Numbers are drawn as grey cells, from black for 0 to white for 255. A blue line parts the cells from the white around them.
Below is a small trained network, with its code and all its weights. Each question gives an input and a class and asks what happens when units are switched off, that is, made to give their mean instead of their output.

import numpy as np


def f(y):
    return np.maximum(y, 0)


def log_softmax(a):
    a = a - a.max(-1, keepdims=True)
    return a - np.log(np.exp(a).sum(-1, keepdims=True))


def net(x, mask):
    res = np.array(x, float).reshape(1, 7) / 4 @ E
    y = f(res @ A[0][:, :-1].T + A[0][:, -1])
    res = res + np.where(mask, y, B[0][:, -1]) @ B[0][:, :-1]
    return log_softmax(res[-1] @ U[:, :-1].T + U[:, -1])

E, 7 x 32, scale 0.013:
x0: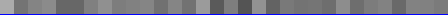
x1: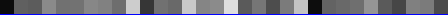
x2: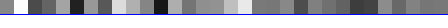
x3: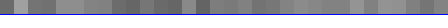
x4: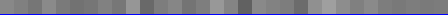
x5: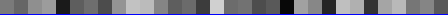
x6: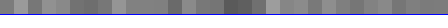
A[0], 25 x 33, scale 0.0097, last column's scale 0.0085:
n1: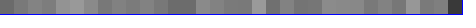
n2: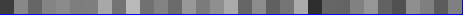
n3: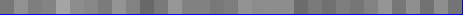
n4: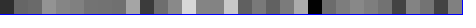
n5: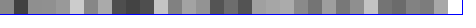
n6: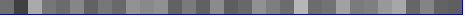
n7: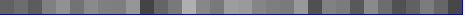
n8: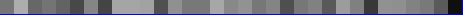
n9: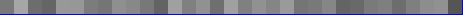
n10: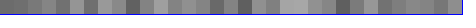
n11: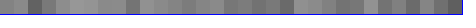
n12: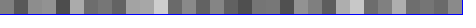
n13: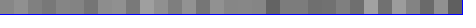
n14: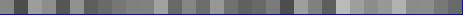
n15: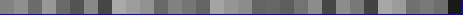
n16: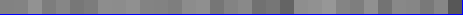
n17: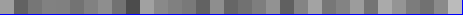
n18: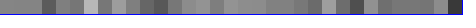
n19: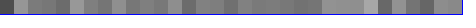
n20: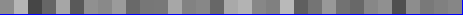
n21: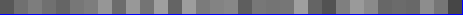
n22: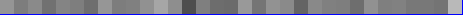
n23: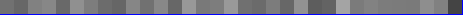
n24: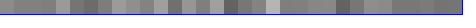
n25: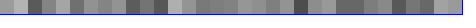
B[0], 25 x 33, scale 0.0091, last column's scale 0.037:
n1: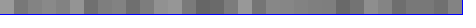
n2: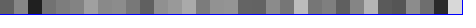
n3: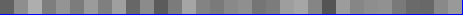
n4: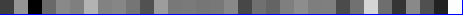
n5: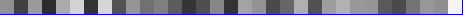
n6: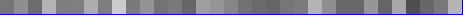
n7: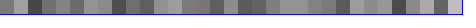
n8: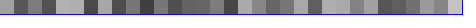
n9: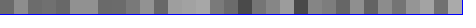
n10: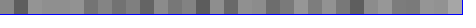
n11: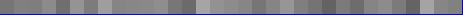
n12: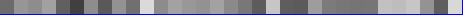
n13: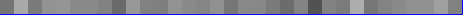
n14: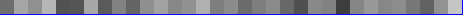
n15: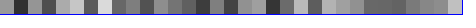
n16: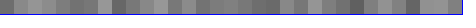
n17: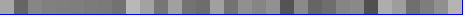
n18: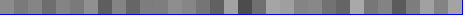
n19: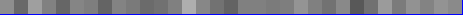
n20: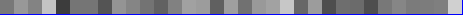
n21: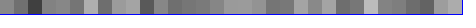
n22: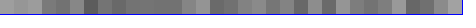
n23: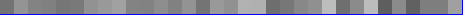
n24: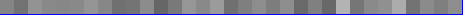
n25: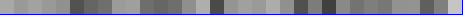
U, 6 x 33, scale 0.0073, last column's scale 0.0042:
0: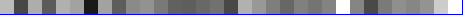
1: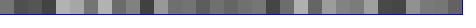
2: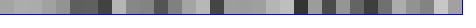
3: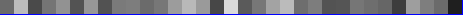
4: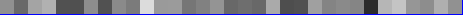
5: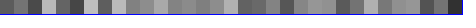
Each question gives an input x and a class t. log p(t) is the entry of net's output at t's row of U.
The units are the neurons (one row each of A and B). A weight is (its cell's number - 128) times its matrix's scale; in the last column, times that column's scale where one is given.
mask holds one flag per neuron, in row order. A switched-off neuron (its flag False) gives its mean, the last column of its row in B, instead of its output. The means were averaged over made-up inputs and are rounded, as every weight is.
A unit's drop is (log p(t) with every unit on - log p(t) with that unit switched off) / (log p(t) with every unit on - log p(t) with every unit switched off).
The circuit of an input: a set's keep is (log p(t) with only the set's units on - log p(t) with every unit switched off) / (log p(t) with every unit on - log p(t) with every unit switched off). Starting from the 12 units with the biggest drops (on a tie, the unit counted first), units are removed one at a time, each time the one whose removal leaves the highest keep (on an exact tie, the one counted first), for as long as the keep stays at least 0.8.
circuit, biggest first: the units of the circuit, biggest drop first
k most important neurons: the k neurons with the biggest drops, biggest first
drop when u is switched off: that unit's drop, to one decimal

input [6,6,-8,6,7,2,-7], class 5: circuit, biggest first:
n12
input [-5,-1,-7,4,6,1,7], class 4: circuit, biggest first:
n12, n4
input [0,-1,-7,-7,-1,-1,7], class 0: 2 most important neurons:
n5, n4
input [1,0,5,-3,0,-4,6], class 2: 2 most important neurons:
n4, n2
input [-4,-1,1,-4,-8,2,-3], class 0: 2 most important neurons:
n4, n2
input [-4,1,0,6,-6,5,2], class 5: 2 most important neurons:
n5, n12
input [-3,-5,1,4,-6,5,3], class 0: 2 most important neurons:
n15, n8
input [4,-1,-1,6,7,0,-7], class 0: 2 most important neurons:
n4, n2
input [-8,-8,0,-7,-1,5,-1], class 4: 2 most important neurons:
n5, n12
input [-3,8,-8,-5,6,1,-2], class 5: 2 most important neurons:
n12, n14
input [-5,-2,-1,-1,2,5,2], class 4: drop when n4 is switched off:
0.1
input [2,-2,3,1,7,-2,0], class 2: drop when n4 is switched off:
0.2
